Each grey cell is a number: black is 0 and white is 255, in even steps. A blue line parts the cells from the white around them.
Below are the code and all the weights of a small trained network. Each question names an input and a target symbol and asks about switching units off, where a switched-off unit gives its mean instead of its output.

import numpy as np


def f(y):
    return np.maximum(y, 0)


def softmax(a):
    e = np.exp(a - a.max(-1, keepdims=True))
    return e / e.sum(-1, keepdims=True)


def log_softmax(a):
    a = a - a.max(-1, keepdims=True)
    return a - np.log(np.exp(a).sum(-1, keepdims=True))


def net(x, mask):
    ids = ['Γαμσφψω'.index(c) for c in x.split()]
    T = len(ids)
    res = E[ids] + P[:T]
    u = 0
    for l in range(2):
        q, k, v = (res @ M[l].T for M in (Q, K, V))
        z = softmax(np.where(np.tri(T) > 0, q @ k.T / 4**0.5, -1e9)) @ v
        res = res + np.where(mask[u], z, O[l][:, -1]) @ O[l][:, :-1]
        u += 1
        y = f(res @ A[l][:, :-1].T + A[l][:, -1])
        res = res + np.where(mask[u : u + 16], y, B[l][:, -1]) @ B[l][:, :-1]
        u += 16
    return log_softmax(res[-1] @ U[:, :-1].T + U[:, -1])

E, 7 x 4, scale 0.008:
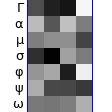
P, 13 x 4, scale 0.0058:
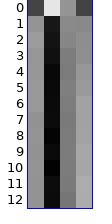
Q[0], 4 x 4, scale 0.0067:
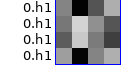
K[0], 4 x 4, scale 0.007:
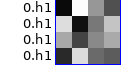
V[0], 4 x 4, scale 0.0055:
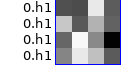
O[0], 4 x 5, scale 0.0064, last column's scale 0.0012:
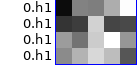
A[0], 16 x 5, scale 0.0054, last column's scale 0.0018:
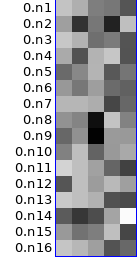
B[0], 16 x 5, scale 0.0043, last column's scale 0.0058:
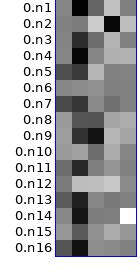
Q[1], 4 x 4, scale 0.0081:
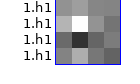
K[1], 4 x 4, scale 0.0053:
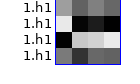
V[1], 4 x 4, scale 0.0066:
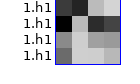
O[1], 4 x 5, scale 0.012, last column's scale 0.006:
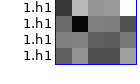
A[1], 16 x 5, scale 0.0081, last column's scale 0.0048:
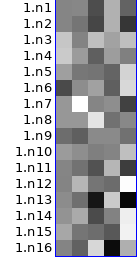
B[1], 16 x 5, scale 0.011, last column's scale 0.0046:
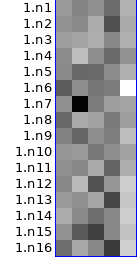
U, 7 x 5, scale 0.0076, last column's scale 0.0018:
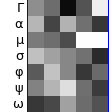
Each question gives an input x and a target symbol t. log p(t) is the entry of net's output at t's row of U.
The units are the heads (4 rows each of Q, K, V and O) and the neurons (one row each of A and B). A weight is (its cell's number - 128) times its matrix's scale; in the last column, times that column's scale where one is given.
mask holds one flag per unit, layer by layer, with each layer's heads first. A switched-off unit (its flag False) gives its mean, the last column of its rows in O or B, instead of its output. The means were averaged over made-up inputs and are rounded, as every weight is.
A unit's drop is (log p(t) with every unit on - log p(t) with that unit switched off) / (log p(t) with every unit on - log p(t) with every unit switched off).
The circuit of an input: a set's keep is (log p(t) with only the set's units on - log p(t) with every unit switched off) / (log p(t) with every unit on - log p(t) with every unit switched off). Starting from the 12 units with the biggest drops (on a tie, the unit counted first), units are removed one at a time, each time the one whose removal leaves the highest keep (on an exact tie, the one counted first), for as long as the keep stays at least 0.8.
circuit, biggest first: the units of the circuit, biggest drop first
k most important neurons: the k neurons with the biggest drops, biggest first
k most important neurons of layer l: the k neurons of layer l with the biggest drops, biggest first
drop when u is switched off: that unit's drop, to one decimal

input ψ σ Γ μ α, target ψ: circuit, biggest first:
[1.h1; 1.n3; 1.n8]
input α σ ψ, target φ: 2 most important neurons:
[0.n2; 1.n16]
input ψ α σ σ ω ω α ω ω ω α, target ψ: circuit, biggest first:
[1.h1; 1.n3]
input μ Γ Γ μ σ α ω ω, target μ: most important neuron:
[1.n7]
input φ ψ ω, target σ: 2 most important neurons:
[1.n3; 1.n4]
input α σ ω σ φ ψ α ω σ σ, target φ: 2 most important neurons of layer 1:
[1.n16; 1.n7]
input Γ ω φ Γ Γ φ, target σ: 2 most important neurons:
[1.n4; 1.n13]
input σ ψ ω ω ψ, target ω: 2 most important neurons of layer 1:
[1.n12; 1.n14]
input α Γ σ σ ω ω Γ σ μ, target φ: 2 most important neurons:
[0.n2; 1.n16]
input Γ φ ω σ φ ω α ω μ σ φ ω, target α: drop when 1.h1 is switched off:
1.8
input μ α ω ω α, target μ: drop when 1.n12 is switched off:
0.1
